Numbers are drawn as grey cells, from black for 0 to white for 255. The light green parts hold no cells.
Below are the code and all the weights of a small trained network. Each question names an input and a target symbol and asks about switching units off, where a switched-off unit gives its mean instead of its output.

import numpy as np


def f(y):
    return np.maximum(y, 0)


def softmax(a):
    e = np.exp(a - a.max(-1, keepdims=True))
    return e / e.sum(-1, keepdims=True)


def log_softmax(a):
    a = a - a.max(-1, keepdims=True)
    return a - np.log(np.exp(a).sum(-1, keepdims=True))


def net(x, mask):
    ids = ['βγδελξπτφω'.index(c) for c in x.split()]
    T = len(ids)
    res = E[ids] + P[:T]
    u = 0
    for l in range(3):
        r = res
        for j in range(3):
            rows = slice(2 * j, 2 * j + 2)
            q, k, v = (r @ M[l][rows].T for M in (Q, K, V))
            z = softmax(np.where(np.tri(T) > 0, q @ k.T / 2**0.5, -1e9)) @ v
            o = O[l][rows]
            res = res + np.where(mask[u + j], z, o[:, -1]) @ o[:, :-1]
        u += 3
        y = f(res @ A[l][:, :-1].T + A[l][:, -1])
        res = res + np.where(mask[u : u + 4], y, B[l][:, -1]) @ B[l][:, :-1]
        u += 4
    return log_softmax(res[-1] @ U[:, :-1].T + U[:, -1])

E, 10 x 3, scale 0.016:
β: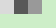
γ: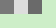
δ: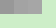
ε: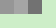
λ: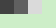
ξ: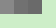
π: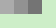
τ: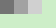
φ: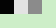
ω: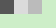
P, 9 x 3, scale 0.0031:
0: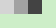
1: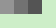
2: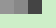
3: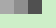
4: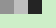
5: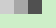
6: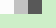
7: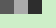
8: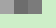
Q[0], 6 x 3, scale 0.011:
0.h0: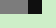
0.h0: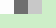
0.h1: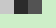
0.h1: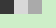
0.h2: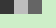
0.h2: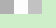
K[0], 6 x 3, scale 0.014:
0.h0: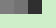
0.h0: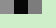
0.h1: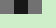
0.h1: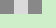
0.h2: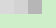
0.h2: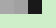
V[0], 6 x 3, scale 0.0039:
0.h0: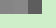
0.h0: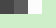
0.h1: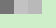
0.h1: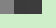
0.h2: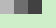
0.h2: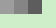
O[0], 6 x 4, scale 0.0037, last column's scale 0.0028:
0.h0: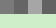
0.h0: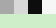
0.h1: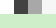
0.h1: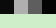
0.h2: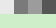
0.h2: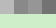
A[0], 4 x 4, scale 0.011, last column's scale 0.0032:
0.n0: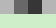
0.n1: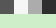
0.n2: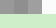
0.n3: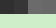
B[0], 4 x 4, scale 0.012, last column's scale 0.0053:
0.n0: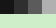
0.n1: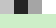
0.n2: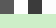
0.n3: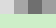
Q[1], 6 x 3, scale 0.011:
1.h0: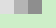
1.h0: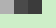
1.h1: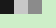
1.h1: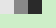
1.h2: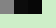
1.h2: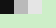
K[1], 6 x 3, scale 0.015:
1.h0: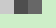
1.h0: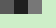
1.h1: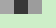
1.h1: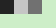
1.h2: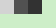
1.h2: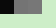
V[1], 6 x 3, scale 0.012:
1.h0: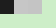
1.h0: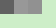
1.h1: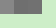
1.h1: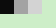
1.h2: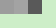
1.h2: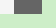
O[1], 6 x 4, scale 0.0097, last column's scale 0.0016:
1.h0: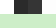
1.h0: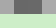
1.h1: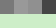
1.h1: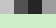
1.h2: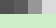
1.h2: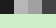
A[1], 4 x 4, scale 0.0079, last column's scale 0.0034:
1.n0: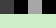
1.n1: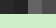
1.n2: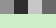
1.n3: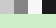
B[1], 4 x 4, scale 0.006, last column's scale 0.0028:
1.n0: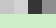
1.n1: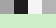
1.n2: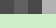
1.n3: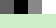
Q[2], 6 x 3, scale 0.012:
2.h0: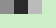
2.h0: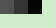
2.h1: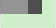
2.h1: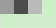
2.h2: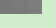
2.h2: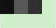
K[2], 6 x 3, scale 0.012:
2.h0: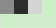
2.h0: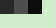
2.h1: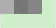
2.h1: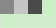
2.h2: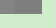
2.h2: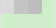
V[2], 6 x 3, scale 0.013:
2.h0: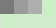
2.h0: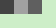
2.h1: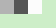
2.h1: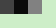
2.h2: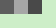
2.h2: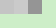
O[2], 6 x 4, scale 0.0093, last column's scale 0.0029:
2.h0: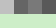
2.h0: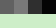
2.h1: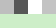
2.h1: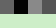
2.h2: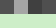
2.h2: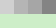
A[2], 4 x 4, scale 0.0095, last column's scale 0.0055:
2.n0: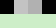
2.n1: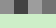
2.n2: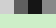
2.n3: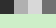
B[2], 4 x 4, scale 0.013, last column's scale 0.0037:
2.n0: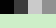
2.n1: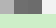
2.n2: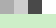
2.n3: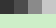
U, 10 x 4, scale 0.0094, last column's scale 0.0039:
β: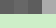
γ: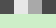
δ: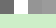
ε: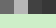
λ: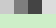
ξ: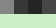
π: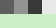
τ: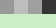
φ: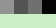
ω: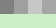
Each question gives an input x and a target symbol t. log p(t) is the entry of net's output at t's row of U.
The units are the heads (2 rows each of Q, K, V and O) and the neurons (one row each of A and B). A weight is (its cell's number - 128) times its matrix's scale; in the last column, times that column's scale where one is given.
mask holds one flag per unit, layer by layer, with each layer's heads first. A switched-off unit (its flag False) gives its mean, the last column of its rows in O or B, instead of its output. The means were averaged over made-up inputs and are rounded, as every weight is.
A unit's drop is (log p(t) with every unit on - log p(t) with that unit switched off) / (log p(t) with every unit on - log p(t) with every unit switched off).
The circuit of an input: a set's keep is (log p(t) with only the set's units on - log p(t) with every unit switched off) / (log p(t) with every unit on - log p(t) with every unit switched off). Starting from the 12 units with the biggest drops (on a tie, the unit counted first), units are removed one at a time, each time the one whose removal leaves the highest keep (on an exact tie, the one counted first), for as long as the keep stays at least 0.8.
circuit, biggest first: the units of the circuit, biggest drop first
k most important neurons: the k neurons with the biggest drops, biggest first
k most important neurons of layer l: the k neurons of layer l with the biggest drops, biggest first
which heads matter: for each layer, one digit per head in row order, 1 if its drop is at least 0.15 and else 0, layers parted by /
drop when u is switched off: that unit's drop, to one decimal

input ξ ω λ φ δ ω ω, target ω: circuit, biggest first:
0.n1, 2.h0
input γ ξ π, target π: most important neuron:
0.n1
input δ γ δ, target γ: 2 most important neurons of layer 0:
0.n0, 0.n1
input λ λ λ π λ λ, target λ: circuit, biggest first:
0.n1, 1.h2
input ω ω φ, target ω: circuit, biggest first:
0.n1, 2.h1
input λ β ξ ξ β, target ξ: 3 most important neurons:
0.n1, 0.n0, 1.n1
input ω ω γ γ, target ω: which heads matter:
000 / 010 / 010
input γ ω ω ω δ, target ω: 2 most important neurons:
0.n1, 1.n3
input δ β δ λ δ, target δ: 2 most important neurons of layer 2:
2.n1, 2.n2
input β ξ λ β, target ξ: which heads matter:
000 / 000 / 110
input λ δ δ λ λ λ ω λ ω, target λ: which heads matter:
000 / 011 / 000
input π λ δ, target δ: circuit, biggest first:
0.n1, 1.n3, 2.h1
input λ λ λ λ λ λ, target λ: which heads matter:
000 / 110 / 000
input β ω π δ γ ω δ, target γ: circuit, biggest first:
1.h0
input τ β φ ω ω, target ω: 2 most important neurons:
0.n1, 1.n1
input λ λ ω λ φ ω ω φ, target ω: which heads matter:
000 / 001 / 100
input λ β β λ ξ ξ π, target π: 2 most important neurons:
0.n1, 1.n3
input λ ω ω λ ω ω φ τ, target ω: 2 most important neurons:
0.n1, 0.n0
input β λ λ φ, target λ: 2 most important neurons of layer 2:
2.n1, 2.n3
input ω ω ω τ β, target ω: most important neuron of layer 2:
2.n2
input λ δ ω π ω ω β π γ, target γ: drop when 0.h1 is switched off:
0.1
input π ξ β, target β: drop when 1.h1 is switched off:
0.2
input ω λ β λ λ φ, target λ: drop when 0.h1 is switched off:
0.1
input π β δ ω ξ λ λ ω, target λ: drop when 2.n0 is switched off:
0.0
